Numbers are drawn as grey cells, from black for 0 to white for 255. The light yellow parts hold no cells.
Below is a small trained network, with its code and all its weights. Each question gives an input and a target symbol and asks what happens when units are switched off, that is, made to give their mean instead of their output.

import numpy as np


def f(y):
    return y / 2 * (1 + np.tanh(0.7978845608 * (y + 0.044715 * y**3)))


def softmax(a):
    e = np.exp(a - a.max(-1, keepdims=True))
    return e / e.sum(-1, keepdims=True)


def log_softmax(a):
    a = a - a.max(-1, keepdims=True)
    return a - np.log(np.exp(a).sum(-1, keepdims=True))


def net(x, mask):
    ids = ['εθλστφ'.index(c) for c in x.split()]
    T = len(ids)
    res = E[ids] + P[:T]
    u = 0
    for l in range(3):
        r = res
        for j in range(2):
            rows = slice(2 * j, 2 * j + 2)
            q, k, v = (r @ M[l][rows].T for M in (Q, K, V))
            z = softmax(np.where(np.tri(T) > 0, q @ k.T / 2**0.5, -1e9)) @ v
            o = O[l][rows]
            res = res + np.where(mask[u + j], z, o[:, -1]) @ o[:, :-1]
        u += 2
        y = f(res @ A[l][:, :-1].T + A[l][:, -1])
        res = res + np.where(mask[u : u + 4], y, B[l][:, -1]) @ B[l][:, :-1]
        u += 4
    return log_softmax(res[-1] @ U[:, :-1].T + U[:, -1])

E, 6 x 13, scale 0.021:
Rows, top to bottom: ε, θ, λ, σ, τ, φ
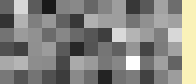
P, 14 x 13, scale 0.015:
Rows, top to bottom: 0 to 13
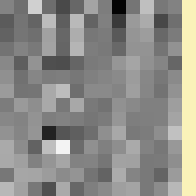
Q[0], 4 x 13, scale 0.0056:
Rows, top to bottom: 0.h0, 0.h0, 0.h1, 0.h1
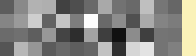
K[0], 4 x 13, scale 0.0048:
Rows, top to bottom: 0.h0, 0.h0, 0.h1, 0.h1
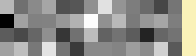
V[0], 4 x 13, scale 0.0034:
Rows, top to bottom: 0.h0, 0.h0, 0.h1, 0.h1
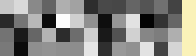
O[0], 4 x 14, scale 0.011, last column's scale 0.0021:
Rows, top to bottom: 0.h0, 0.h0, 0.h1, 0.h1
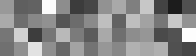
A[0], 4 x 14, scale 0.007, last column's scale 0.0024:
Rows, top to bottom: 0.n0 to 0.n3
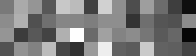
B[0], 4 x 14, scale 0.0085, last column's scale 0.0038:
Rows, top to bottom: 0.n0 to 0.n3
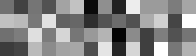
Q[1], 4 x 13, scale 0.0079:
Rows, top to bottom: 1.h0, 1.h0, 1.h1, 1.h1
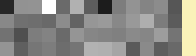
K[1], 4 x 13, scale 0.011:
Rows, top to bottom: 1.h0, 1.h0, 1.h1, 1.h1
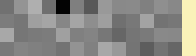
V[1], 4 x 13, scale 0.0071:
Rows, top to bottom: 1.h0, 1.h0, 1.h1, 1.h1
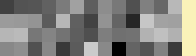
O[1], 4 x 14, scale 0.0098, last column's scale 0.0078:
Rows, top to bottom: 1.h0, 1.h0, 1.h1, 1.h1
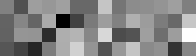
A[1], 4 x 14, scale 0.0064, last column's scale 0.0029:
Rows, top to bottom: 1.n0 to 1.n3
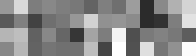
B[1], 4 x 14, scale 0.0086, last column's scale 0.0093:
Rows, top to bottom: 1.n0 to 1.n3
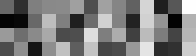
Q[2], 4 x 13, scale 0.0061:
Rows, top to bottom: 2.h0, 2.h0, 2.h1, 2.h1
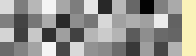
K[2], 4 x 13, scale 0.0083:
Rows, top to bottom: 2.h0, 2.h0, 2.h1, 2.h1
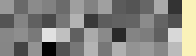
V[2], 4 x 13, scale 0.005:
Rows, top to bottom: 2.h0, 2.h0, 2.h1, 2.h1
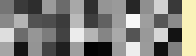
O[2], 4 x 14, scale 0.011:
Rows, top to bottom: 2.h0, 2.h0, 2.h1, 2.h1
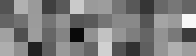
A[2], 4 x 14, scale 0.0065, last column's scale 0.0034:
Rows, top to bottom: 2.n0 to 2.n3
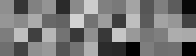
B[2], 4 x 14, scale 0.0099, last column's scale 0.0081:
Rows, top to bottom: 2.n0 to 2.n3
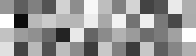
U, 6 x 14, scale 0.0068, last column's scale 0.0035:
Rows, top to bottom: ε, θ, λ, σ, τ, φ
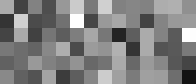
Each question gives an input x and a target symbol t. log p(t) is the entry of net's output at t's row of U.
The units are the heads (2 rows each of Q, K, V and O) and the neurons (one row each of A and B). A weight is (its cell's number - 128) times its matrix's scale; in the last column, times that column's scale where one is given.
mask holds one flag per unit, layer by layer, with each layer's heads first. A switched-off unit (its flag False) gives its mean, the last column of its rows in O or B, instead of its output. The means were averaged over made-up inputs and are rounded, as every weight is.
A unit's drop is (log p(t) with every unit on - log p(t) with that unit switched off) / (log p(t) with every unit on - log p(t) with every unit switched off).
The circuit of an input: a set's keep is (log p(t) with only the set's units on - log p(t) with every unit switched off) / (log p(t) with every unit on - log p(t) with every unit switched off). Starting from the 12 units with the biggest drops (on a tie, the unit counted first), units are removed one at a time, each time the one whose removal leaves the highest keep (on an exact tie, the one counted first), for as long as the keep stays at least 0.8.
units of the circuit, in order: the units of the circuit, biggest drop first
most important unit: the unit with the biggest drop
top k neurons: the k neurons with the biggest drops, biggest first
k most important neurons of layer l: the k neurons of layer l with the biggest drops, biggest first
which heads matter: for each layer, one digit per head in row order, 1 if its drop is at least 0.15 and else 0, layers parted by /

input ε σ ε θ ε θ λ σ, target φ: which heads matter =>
01 / 10 / 11
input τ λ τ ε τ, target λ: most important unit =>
0.n0
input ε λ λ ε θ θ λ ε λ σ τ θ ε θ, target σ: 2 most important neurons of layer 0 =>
[0.n0; 0.n1]
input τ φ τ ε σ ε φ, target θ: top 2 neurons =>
[1.n3; 1.n2]
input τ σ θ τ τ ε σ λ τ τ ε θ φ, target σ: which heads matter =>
00 / 10 / 00
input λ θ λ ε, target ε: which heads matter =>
01 / 00 / 01
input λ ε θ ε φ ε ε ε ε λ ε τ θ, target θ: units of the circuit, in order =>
[2.h1; 1.h1]
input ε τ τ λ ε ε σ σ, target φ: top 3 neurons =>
[0.n1; 1.n3; 1.n1]
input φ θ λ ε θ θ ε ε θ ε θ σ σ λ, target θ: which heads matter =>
10 / 00 / 01
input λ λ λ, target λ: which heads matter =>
01 / 01 / 01
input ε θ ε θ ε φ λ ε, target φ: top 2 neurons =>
[1.n1; 0.n1]
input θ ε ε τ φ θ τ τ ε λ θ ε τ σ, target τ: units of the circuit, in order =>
[2.h1; 1.n3]
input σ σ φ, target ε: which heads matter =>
10 / 00 / 10
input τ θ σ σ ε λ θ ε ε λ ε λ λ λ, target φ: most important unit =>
1.n2
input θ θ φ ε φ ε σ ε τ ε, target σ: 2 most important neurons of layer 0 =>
[0.n1; 0.n3]
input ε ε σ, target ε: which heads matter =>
00 / 01 / 10
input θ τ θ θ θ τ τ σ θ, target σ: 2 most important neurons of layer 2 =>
[2.n3; 2.n2]
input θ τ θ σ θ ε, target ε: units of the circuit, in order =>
[0.n0; 2.n1; 1.n1; 1.n3]
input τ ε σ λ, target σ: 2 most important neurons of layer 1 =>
[1.n3; 1.n0]
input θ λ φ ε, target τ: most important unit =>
1.h1
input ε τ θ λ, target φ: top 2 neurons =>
[1.n3; 2.n2]
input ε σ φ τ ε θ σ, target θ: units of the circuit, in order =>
[2.h0; 1.h1]
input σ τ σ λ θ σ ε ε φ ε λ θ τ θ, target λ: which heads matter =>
10 / 10 / 01
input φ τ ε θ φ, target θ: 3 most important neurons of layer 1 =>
[1.n2; 1.n3; 1.n1]
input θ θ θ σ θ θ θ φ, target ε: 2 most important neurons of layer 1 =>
[1.n1; 1.n3]
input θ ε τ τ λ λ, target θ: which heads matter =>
00 / 01 / 01
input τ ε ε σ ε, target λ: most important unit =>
0.h1
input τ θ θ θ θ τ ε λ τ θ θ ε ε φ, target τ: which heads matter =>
00 / 00 / 01
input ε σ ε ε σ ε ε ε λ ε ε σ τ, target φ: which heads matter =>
01 / 10 / 10
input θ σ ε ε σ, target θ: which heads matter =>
11 / 01 / 10
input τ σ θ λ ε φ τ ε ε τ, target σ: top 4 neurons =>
[0.n1; 0.n3; 1.n1; 2.n2]
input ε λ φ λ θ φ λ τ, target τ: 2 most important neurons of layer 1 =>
[1.n3; 1.n0]
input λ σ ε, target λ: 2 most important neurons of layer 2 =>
[2.n2; 2.n3]
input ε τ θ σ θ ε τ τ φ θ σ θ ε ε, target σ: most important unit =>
0.h1
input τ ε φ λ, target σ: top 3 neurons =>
[1.n3; 0.n3; 0.n2]
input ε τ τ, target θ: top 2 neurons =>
[1.n1; 0.n0]
